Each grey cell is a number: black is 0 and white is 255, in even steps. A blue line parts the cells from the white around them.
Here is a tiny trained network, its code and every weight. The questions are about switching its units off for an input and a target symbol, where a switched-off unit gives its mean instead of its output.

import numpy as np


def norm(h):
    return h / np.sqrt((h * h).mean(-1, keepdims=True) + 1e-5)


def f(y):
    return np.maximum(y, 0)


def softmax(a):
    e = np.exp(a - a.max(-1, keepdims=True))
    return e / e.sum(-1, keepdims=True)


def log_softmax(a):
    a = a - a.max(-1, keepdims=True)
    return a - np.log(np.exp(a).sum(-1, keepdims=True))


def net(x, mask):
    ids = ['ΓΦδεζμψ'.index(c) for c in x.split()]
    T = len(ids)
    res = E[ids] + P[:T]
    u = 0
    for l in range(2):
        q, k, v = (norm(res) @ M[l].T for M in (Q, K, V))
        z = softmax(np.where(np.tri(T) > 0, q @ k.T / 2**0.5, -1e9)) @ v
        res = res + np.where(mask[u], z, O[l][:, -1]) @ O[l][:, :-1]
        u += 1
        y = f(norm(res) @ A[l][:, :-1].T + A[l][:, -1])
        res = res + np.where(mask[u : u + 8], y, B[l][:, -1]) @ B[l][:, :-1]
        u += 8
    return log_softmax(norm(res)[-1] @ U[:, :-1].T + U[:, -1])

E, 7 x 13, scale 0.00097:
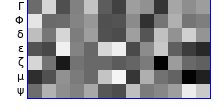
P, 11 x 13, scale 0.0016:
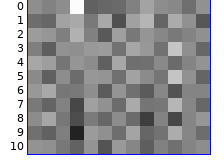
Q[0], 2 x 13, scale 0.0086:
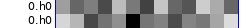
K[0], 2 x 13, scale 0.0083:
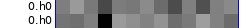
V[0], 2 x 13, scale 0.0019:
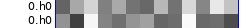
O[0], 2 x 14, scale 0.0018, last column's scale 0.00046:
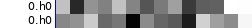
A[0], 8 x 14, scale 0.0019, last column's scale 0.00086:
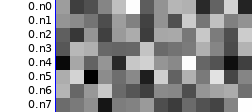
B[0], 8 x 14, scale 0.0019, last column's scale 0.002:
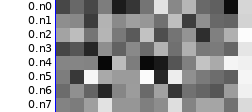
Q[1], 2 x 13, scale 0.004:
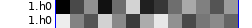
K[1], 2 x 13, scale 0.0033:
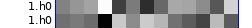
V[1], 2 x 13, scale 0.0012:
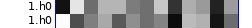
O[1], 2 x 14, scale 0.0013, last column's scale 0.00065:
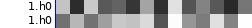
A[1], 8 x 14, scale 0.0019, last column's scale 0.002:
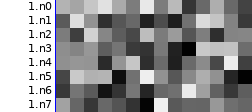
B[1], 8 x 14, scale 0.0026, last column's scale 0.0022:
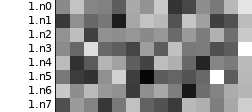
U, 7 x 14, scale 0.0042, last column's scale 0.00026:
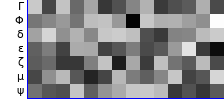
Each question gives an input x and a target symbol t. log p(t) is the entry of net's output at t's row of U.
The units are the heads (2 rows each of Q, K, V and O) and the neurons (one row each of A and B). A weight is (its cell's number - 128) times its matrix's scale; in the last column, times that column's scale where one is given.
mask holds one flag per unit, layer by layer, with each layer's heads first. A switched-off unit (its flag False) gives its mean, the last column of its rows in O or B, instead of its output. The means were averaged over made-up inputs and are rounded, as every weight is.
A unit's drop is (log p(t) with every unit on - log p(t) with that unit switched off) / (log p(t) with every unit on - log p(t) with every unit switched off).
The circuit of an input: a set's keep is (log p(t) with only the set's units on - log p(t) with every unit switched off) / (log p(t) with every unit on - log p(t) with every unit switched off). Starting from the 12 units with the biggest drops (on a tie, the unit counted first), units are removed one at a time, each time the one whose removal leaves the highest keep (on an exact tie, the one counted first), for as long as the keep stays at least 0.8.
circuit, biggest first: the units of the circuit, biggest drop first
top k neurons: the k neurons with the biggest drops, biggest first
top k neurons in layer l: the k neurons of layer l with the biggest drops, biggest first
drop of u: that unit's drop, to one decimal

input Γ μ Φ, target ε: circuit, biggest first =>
(0.h0; 1.n5)
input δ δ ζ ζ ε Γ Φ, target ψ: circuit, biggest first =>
(0.h0; 0.n0)
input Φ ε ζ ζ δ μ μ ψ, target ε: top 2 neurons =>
(1.n5; 0.n4)
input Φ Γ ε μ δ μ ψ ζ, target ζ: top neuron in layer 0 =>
(0.n0)
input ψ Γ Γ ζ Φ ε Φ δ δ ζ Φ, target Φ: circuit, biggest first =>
(0.h0; 0.n5; 0.n4)
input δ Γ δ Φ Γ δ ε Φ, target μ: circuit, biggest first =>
(0.h0; 1.n1)
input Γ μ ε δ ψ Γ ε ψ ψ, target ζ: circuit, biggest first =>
(0.h0; 0.n0; 1.n7)
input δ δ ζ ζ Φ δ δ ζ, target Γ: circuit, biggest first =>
(0.h0; 1.n3)
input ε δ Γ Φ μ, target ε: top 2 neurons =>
(1.n5; 0.n3)
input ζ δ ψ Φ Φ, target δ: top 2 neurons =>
(0.n4; 1.n0)
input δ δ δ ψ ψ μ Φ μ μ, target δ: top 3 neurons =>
(0.n7; 0.n4; 1.n0)
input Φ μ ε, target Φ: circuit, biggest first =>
(1.h0; 0.n4)
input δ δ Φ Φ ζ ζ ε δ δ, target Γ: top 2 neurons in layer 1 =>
(1.n3; 1.n4)
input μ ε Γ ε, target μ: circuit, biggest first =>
(0.h0; 0.n4; 1.n1; 1.n6)
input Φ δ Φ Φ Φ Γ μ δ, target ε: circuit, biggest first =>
(0.h0; 1.n5; 0.n4)
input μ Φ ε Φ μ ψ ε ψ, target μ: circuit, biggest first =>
(0.h0; 1.n1)
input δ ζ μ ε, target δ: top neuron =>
(0.n4)
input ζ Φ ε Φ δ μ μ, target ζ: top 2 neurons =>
(0.n4; 1.n1)
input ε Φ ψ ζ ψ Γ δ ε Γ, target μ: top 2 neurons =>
(1.n1; 1.n3)
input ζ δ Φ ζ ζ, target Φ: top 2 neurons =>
(0.n5; 0.n4)
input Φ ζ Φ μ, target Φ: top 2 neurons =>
(0.n4; 0.n6)
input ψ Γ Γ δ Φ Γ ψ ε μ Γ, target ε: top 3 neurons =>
(1.n5; 0.n4; 0.n3)
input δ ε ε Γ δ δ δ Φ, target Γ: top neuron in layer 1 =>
(1.n3)
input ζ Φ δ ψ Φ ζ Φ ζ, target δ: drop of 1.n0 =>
0.2
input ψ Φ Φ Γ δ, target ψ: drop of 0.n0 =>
0.4
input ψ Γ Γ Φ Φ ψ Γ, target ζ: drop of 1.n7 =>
0.3
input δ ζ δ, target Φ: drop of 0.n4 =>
0.4
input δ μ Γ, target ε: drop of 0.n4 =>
0.1
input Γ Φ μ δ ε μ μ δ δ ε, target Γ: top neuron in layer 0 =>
(0.n4)
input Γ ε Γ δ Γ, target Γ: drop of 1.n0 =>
0.0
